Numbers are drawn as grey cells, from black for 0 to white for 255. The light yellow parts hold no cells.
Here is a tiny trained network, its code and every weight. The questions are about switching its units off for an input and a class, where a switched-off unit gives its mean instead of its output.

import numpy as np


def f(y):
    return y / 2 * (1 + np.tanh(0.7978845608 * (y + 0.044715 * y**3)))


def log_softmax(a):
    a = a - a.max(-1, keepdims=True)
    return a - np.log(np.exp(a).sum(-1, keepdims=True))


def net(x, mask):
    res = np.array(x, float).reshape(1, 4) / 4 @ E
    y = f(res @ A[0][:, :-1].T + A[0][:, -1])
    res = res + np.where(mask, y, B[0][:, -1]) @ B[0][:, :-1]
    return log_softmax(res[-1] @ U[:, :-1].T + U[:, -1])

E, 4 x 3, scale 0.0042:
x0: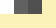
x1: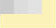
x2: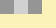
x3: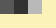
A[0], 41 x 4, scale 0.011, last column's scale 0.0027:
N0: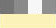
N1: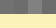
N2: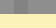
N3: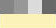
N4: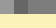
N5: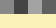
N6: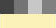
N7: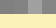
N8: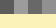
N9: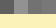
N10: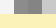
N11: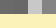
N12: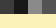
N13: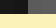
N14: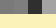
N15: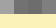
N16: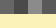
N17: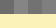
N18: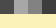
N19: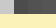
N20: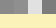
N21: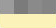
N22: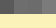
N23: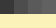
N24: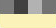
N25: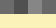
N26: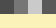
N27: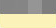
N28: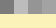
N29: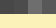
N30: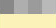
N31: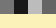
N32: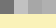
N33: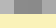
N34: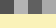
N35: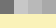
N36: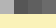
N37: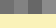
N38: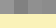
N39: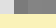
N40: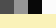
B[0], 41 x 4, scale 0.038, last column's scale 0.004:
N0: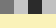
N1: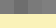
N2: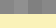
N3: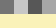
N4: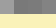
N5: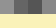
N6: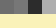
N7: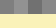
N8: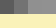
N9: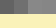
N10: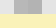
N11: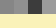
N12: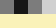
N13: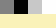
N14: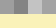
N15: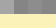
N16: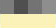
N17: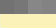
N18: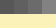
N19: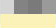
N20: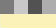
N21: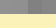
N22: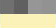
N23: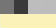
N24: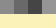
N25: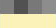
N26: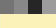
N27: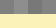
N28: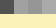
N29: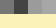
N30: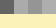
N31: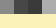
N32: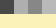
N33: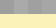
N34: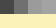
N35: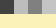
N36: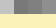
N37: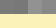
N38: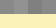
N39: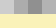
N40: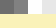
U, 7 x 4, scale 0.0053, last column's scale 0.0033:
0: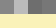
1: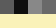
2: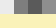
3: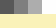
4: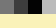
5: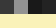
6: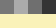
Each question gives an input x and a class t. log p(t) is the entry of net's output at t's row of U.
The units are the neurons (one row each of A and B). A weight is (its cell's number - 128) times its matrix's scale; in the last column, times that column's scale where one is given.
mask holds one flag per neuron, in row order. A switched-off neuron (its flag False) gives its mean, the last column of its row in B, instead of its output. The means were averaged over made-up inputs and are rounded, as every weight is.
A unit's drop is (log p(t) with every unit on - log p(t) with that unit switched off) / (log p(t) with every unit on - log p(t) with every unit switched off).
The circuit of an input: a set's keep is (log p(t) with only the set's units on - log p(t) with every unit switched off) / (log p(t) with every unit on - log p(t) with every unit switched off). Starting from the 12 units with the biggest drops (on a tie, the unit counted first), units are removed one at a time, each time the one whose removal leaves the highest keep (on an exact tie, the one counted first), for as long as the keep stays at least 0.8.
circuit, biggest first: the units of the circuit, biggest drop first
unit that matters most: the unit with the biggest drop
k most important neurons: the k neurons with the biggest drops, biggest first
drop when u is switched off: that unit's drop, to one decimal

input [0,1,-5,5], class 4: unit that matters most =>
N40
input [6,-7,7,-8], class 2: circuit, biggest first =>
N19, N10
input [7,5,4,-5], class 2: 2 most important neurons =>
N10, N39
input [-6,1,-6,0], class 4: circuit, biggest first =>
N6, N26
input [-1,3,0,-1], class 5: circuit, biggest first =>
N40, N13
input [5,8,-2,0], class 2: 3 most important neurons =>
N10, N39, N40
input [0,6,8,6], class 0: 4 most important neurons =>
N10, N12, N31, N33
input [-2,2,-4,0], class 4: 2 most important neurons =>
N40, N10
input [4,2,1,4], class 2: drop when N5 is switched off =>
0.0
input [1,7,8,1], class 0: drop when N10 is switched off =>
0.1
